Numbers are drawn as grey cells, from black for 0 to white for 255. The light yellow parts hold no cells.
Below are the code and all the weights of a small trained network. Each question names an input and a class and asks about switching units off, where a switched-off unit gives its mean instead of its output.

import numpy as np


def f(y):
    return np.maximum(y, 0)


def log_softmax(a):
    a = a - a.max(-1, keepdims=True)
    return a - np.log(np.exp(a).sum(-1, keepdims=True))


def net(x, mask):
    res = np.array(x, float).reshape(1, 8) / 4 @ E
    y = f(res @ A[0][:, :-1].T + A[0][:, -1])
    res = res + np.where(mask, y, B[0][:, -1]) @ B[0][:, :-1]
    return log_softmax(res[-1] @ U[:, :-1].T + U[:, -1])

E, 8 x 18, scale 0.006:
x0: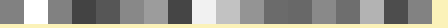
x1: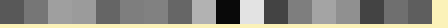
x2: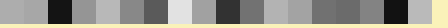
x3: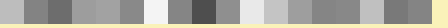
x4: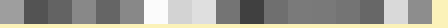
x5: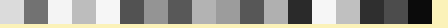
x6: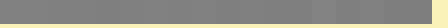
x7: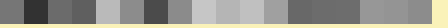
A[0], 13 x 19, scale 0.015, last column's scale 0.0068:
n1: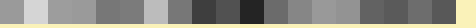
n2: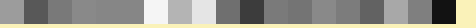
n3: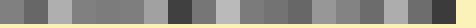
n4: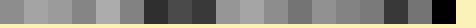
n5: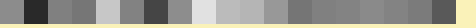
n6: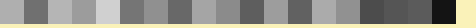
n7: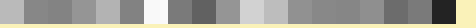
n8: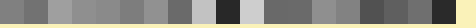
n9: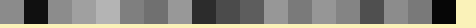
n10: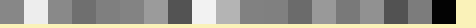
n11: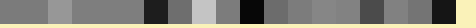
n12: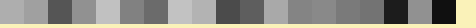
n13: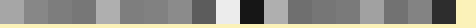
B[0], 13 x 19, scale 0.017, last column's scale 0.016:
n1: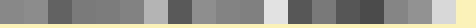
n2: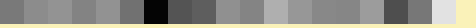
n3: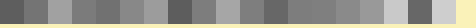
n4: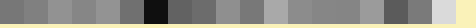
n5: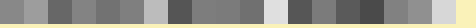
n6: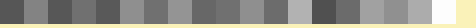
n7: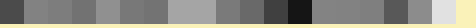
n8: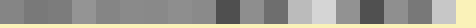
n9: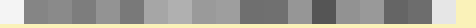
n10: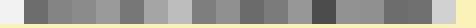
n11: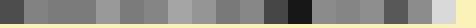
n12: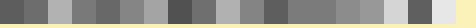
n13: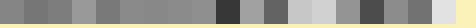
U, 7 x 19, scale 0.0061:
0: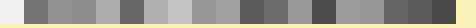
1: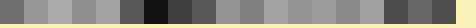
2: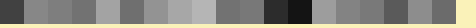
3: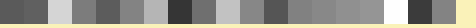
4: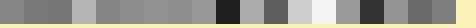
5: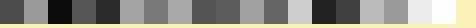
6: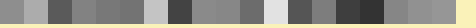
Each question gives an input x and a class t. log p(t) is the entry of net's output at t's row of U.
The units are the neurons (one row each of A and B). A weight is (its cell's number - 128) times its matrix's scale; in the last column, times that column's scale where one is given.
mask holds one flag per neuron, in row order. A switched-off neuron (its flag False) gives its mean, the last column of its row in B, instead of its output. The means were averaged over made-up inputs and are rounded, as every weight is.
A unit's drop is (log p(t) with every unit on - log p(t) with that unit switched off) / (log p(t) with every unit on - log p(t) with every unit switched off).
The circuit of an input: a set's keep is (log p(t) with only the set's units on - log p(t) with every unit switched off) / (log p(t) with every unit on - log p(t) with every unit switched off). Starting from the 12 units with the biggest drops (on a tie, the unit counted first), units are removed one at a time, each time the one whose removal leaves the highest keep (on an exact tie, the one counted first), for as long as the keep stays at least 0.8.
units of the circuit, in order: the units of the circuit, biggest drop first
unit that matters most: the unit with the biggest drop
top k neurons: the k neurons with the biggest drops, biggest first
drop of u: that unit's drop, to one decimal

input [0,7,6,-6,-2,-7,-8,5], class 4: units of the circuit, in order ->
[n6; n8]
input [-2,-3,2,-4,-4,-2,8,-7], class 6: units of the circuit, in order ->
[n1]
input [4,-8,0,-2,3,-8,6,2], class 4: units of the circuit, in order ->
[n6; n13]
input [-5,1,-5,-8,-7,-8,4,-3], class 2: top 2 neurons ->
[n6; n2]
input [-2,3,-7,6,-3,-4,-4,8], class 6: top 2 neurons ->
[n12; n5]
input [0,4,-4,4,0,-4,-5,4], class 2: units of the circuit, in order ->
[n6; n12]
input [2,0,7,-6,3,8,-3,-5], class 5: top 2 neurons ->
[n6; n3]
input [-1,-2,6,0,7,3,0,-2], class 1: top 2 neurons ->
[n2; n3]
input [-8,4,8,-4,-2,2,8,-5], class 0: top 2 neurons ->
[n9; n3]
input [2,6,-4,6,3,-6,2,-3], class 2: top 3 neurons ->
[n6; n13; n12]
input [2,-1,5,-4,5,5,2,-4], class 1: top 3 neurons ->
[n2; n3; n5]
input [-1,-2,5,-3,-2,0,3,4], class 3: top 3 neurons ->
[n12; n1; n7]
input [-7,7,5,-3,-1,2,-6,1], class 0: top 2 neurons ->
[n9; n13]
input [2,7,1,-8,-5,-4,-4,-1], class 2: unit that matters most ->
n11
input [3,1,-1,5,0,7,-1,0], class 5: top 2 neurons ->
[n6; n11]
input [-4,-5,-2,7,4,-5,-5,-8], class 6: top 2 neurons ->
[n1; n11]
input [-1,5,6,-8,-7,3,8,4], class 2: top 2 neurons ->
[n11; n2]
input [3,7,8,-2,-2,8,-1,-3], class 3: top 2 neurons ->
[n12; n13]
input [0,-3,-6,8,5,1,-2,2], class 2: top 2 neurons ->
[n7; n12]
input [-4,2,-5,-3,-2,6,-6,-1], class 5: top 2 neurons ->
[n6; n12]
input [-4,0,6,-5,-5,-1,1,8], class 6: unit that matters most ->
n5
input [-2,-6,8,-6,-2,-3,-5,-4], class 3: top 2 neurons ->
[n12; n7]
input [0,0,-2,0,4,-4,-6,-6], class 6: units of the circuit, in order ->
[n6; n1]
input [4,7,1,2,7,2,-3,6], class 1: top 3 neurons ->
[n2; n13; n1]
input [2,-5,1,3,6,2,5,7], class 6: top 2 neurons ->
[n5; n4]
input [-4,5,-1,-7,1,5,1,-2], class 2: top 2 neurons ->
[n11; n13]
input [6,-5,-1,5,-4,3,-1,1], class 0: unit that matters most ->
n10
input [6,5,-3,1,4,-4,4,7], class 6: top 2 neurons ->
[n9; n5]
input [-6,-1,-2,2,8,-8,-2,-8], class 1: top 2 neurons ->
[n2; n6]
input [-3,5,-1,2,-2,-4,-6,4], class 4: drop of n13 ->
-0.1
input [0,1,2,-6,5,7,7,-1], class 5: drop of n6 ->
2.0
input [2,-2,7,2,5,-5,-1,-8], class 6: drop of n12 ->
-0.1
